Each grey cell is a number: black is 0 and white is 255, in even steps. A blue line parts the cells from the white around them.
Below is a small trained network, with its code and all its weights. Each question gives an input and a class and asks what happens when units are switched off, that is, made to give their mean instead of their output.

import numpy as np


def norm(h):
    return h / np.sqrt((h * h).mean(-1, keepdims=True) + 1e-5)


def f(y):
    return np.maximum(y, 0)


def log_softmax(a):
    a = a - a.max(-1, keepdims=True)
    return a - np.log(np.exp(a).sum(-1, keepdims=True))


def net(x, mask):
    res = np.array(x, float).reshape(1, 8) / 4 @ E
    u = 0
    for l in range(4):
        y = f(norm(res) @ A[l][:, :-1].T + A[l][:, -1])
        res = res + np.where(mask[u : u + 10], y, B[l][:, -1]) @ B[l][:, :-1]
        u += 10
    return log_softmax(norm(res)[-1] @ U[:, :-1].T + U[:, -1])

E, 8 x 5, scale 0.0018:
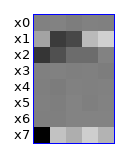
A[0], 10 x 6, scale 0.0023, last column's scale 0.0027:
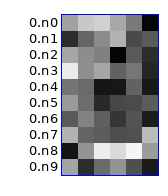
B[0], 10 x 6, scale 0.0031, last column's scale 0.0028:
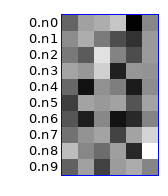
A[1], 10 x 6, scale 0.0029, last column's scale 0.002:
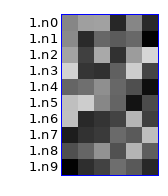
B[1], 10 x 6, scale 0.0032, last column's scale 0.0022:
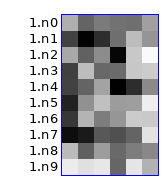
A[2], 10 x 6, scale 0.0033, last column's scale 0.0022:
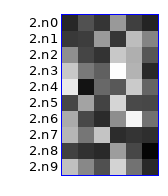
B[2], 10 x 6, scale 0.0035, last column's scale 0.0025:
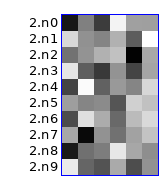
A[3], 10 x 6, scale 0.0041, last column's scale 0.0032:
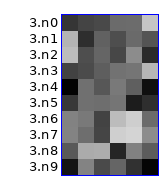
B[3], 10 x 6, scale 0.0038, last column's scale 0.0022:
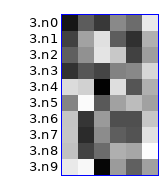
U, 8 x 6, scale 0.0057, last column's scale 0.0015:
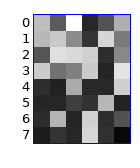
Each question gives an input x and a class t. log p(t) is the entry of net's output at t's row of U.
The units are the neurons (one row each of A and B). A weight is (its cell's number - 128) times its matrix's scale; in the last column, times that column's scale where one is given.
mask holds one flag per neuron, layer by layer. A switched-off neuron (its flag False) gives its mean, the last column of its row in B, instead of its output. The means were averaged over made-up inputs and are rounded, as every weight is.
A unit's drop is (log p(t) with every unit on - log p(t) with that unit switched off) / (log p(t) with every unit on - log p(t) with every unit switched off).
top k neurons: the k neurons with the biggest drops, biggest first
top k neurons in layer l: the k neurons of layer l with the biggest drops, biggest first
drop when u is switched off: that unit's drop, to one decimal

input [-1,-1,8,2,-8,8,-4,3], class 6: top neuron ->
(1.n7)
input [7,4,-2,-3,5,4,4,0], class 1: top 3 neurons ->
(2.n6; 1.n3; 0.n8)
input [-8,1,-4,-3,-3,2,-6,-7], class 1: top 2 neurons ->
(2.n4; 0.n8)
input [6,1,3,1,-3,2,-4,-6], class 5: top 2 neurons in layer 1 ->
(1.n2; 1.n6)
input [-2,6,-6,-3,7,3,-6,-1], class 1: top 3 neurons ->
(2.n6; 0.n8; 1.n3)
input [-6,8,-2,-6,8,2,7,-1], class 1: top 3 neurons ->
(2.n6; 1.n3; 2.n4)
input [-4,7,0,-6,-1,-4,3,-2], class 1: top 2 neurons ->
(2.n6; 2.n1)
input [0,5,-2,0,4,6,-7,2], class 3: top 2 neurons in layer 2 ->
(2.n3; 2.n2)
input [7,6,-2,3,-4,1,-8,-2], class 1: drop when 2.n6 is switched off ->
0.2
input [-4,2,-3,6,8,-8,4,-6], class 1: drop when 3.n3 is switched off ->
0.0
